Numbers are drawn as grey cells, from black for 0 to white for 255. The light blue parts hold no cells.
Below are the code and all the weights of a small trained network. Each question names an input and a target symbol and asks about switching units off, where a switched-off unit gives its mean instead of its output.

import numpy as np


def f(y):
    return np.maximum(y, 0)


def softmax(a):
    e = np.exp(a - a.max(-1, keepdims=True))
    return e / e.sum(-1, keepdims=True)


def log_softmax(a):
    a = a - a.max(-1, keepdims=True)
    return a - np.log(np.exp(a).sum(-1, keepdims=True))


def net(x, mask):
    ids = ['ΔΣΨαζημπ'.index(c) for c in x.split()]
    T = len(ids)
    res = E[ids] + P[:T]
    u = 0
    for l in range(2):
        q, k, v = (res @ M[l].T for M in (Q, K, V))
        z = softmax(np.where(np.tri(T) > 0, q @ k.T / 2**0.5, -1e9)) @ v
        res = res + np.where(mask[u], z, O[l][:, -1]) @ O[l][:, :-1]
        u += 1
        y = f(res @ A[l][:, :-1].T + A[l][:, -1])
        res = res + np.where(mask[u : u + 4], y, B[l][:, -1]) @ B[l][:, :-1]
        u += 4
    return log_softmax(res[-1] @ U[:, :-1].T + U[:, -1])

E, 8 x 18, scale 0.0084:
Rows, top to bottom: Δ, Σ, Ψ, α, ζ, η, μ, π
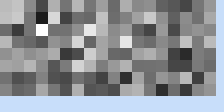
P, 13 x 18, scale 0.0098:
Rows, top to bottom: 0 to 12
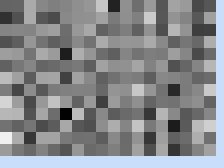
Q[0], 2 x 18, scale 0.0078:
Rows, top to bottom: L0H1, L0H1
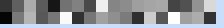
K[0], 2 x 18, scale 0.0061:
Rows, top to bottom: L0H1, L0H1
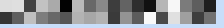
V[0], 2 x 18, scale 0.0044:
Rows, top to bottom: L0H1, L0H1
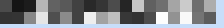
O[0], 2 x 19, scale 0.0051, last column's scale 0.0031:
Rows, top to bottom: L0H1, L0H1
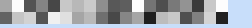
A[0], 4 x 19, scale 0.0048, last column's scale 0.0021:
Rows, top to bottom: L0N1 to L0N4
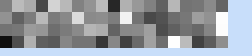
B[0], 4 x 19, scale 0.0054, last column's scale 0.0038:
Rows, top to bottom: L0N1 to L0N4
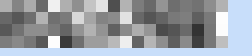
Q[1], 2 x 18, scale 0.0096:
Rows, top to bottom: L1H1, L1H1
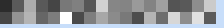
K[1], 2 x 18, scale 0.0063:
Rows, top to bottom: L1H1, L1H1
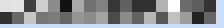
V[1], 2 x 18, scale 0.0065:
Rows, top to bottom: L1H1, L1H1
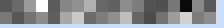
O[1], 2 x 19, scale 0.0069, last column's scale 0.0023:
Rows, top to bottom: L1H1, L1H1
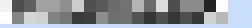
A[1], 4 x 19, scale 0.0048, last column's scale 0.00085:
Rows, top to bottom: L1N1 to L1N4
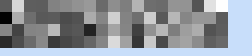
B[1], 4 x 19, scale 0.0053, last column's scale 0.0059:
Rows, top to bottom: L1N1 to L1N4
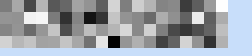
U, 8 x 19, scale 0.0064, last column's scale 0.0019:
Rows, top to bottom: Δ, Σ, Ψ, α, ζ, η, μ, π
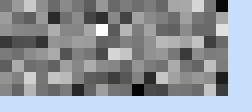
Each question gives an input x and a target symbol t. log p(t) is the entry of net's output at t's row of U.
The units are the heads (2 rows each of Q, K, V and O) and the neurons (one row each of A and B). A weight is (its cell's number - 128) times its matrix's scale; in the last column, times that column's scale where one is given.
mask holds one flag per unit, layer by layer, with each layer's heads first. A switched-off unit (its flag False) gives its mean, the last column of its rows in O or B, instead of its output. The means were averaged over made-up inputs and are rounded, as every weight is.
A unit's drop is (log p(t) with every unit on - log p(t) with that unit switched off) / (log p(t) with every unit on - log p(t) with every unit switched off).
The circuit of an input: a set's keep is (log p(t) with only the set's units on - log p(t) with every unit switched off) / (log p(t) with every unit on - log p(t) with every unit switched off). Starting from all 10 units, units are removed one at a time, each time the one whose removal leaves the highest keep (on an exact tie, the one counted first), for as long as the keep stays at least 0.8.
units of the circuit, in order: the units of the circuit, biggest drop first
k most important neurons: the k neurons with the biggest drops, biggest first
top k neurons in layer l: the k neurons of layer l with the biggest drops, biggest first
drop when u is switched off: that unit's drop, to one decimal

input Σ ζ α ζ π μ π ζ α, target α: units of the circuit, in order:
[L1H1, L0N2]
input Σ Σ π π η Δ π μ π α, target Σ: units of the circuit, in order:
[L0H1, L1H1]
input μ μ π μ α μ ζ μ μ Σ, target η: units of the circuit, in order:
[L0H1, L1H1, L1N1, L0N2]
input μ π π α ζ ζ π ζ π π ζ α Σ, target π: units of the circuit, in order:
[L1H1, L0N3, L0H1]
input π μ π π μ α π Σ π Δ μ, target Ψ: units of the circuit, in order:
[L0H1, L1N4, L1N3]
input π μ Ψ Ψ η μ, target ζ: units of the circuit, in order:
[L0H1, L1N3, L0N4]
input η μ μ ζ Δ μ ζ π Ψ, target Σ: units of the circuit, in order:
[L0H1, L1H1, L0N4]
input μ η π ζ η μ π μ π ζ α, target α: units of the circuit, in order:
[L1H1]
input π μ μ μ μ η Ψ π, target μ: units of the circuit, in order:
[L0H1, L1H1, L1N1]
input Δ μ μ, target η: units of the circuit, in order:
[L0H1, L1H1]
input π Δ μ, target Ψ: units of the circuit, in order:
[L1N4, L0H1, L0N4]
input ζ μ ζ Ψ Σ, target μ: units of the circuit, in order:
[L0H1, L1H1, L1N3]
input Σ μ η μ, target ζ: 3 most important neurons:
[L1N3, L0N4, L0N2]
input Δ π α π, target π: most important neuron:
[L1N1]
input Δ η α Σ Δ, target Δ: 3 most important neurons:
[L1N2, L1N4, L0N2]
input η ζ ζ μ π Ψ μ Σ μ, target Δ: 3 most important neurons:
[L1N4, L1N2, L0N2]
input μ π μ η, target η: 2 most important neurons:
[L0N4, L1N1]
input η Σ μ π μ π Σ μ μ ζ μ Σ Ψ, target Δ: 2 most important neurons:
[L1N2, L1N4]
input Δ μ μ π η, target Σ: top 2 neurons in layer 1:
[L1N3, L1N4]
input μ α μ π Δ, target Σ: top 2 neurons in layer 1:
[L1N3, L1N4]
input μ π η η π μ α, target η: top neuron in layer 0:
[L0N2]
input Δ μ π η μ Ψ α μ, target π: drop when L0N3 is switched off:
0.1
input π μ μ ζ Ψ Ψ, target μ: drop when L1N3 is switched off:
0.1
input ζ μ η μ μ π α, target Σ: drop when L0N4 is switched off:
0.2
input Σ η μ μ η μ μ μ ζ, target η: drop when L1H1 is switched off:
0.3
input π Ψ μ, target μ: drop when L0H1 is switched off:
0.8
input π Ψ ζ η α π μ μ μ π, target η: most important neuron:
[L0N2]
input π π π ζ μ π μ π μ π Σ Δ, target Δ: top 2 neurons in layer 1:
[L1N2, L1N4]
